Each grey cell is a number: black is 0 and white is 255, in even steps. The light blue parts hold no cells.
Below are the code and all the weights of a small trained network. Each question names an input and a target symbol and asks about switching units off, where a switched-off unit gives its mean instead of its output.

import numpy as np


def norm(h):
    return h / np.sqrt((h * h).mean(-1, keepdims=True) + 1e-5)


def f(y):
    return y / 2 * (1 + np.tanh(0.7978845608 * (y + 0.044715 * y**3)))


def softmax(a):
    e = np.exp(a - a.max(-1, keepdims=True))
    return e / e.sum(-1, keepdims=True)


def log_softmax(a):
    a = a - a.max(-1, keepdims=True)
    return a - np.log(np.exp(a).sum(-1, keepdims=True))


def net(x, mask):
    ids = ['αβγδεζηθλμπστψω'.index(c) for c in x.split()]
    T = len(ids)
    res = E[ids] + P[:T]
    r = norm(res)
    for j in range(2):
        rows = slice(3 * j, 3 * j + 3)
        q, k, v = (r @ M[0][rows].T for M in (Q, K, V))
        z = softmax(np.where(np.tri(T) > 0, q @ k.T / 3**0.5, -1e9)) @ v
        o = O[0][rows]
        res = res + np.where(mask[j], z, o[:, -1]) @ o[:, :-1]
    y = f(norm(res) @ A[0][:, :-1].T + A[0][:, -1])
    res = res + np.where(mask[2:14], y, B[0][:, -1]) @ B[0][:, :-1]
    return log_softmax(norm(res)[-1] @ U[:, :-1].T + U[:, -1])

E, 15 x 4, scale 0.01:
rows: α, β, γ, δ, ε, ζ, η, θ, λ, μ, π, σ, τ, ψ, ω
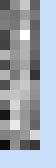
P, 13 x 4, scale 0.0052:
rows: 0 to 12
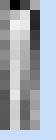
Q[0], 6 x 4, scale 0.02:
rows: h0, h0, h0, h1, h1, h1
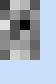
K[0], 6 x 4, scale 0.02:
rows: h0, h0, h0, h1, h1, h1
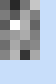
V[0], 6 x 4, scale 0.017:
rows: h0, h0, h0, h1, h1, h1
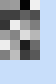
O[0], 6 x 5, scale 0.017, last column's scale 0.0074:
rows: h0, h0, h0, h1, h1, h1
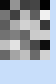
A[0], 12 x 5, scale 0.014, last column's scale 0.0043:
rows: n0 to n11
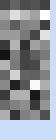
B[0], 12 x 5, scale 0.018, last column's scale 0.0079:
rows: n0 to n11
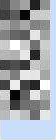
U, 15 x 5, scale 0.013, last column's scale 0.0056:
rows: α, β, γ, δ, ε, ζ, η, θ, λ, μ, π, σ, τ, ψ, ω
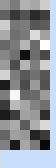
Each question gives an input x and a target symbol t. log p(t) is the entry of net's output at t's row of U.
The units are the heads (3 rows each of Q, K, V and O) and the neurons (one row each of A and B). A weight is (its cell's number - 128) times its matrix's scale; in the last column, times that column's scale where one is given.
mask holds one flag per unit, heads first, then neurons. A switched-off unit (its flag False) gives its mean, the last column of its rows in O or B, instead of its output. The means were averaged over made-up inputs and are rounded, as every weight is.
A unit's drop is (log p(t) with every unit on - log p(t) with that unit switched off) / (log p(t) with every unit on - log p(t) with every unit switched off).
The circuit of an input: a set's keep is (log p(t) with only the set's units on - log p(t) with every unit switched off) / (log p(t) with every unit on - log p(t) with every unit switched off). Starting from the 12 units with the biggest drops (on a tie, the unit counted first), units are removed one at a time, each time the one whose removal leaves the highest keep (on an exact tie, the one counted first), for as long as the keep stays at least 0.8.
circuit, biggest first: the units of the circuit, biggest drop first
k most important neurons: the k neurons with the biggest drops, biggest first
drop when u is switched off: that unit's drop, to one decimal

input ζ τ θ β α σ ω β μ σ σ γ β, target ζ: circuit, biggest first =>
(h0)
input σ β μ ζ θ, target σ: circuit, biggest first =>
(h0, n4, n11)
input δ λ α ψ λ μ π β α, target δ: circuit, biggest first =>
(h0, n1)
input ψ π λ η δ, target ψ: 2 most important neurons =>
(n5, n0)
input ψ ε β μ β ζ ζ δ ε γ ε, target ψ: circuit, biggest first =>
(h0, n5)
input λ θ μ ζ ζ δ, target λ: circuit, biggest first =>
(h0, n1, n11)
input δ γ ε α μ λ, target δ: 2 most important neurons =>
(n1, n4)
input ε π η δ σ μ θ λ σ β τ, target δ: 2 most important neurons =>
(n1, n5)
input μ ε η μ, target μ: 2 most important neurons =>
(n4, n9)
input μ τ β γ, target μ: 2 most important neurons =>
(n4, n5)
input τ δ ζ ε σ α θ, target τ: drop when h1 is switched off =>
0.3
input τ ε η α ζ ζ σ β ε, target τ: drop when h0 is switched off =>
0.4
